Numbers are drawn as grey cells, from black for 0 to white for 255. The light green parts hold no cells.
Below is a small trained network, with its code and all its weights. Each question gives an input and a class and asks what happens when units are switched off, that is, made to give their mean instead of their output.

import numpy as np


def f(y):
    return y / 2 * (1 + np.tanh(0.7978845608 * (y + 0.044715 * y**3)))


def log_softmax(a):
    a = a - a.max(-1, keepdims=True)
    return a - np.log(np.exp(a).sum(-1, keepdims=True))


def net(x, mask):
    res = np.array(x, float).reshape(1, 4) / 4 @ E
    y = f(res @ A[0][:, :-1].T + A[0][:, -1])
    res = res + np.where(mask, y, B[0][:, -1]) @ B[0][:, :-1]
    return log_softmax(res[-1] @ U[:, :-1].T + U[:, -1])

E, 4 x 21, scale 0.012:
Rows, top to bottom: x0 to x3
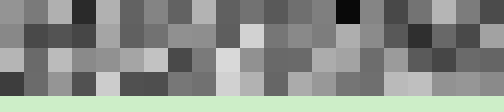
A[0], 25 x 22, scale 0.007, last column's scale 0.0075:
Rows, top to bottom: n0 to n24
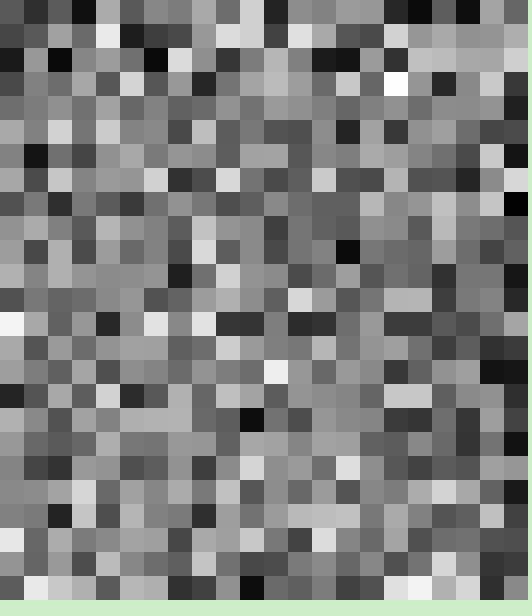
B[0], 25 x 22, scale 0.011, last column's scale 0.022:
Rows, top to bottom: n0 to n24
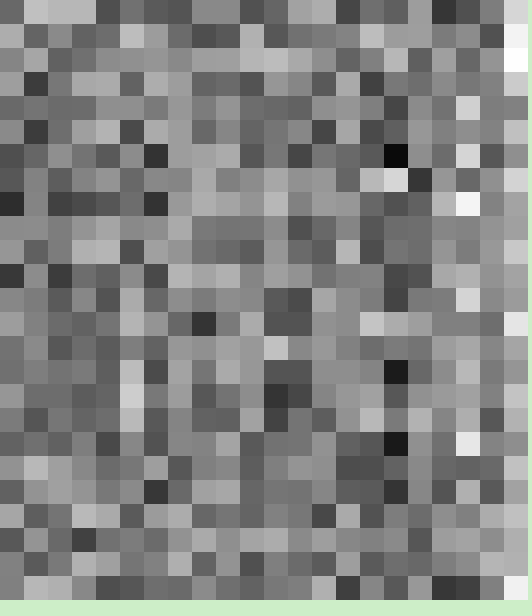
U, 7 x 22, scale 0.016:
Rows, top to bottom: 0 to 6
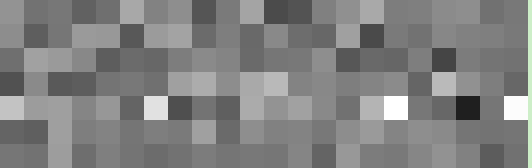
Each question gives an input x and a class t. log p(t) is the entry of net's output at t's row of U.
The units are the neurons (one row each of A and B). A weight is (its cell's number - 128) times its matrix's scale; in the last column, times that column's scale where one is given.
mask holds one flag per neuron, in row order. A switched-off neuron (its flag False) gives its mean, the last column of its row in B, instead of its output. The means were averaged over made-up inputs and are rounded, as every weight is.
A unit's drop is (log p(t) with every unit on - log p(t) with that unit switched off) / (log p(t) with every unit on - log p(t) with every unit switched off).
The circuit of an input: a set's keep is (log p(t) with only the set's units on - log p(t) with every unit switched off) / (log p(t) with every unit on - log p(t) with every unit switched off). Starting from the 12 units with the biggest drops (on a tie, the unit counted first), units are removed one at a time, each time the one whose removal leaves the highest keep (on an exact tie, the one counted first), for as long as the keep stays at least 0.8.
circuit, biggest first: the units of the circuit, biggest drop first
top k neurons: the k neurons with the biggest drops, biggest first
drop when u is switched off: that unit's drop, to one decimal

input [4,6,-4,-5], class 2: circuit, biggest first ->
n0
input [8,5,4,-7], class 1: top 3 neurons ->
n10, n5, n1
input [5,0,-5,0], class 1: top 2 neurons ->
n10, n5
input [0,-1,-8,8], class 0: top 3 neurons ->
n1, n16, n7
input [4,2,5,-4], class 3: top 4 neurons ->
n1, n22, n7, n16
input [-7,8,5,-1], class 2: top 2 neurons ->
n0, n19
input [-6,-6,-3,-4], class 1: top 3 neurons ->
n3, n21, n0
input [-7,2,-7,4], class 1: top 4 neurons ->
n3, n21, n7, n22
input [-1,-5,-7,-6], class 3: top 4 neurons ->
n2, n8, n1, n16
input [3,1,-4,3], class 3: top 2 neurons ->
n13, n2
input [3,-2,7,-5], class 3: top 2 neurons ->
n7, n22
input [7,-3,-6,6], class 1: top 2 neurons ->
n10, n5
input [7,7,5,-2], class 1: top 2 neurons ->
n10, n5
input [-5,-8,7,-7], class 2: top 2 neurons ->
n24, n1
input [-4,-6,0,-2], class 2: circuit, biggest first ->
n24
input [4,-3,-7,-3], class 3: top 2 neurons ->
n8, n2
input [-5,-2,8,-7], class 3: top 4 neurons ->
n11, n7, n22, n1
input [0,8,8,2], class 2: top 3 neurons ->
n0, n19, n2
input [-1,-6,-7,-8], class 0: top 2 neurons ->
n13, n17
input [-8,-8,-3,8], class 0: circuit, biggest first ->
n16
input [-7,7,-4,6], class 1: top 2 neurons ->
n3, n24
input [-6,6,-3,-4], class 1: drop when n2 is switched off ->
0.0
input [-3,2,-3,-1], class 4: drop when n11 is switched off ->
0.1
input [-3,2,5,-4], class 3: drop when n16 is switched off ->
0.2
